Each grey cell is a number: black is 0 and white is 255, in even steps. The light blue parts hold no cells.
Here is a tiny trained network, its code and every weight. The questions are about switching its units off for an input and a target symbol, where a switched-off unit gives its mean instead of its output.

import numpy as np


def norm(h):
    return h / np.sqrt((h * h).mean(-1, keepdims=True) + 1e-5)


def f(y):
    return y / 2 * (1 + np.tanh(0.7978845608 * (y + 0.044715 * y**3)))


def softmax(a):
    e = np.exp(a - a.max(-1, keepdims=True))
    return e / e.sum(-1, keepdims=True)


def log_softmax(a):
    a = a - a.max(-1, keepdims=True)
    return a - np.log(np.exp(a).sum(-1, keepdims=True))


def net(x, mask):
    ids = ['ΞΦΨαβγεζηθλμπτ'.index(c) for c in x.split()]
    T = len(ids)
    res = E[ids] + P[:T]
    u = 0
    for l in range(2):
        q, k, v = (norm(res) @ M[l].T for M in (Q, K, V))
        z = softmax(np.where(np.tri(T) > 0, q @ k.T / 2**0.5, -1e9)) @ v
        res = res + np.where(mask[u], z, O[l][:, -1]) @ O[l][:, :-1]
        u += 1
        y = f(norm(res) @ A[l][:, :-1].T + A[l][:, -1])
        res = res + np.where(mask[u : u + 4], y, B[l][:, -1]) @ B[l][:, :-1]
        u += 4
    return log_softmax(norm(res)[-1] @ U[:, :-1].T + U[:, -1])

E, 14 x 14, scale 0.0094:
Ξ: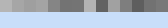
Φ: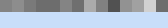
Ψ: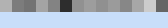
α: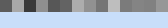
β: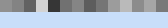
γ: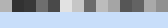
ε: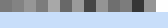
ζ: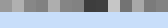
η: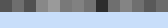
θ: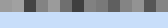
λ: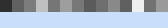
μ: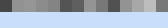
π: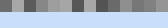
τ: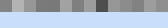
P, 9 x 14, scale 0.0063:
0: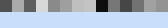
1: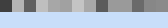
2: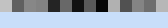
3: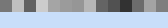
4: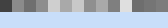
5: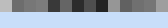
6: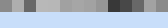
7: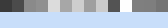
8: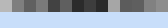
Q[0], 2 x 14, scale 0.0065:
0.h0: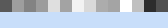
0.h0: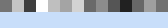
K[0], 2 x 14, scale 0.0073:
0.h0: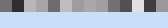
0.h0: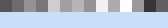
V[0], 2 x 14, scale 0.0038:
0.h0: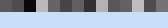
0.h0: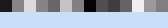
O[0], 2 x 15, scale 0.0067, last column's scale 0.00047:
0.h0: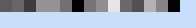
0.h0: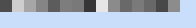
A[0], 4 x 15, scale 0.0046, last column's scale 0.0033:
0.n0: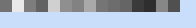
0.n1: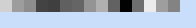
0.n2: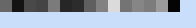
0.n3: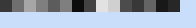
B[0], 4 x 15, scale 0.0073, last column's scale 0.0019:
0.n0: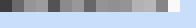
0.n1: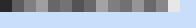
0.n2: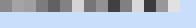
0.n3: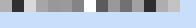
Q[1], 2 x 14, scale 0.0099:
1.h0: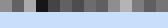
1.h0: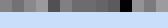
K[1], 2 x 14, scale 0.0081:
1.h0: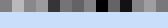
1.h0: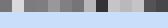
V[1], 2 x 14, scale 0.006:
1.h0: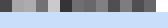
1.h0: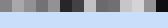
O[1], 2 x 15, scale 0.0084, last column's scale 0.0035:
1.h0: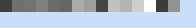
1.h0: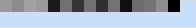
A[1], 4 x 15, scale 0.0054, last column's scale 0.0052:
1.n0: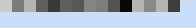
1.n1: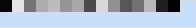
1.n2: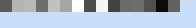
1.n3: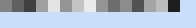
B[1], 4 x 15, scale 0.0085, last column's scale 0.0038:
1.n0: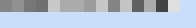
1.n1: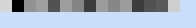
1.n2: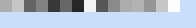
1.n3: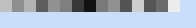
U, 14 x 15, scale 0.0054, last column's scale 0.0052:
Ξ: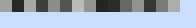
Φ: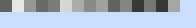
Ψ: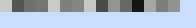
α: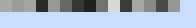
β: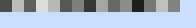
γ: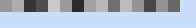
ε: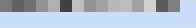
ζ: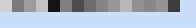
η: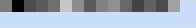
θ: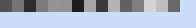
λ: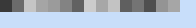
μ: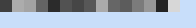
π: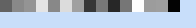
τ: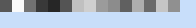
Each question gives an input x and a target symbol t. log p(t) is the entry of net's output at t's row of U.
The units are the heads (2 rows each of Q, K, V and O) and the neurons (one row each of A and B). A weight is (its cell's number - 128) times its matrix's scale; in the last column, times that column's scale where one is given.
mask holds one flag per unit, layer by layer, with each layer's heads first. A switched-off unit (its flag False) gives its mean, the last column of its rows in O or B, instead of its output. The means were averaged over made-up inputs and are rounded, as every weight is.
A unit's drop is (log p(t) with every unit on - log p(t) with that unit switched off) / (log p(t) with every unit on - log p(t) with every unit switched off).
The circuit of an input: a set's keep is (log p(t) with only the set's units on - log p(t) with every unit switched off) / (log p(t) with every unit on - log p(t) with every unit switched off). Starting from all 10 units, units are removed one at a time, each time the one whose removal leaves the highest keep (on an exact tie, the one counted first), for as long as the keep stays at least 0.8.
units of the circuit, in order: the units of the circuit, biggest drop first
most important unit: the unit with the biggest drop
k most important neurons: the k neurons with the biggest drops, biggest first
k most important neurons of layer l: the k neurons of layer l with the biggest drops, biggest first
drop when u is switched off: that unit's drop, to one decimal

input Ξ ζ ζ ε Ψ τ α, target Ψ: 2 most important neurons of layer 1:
1.n0, 1.n2
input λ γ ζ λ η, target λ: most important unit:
0.h0
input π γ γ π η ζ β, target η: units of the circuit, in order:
1.n1, 0.h0, 1.n2
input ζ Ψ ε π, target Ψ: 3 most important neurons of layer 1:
1.n0, 1.n2, 1.n3
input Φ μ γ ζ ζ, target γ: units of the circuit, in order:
1.h0, 1.n2
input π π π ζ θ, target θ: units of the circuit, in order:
1.h0, 0.h0
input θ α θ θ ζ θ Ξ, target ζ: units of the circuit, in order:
1.n1, 1.n2, 0.n0
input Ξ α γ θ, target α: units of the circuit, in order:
1.n3, 0.h0
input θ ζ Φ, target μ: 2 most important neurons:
0.n1, 1.n2
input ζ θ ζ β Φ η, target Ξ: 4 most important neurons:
0.n2, 1.n2, 0.n3, 1.n3
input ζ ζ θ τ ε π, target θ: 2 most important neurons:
1.n3, 1.n1
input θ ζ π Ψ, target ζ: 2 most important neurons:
1.n1, 1.n2
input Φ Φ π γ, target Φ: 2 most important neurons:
1.n0, 1.n1
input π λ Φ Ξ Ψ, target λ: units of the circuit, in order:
0.h0, 0.n3
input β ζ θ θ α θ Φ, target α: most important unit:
1.n3
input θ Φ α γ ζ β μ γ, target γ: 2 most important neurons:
1.n2, 1.n3
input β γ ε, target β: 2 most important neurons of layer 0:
0.n3, 0.n1
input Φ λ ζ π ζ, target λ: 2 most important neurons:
0.n3, 1.n3
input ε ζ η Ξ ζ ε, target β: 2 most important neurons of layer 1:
1.n2, 1.n3
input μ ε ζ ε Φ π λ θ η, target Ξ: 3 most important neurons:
0.n2, 1.n2, 1.n3
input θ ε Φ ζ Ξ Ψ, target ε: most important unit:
1.n0
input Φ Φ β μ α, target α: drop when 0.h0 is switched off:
0.4
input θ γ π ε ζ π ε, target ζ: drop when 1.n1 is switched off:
0.5
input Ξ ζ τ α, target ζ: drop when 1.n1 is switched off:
0.7
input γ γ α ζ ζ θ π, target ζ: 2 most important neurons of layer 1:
1.n1, 1.n2
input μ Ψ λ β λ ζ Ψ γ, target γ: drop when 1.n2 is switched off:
0.3
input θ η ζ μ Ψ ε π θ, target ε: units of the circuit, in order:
1.h0
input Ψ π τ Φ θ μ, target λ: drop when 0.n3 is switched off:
0.9
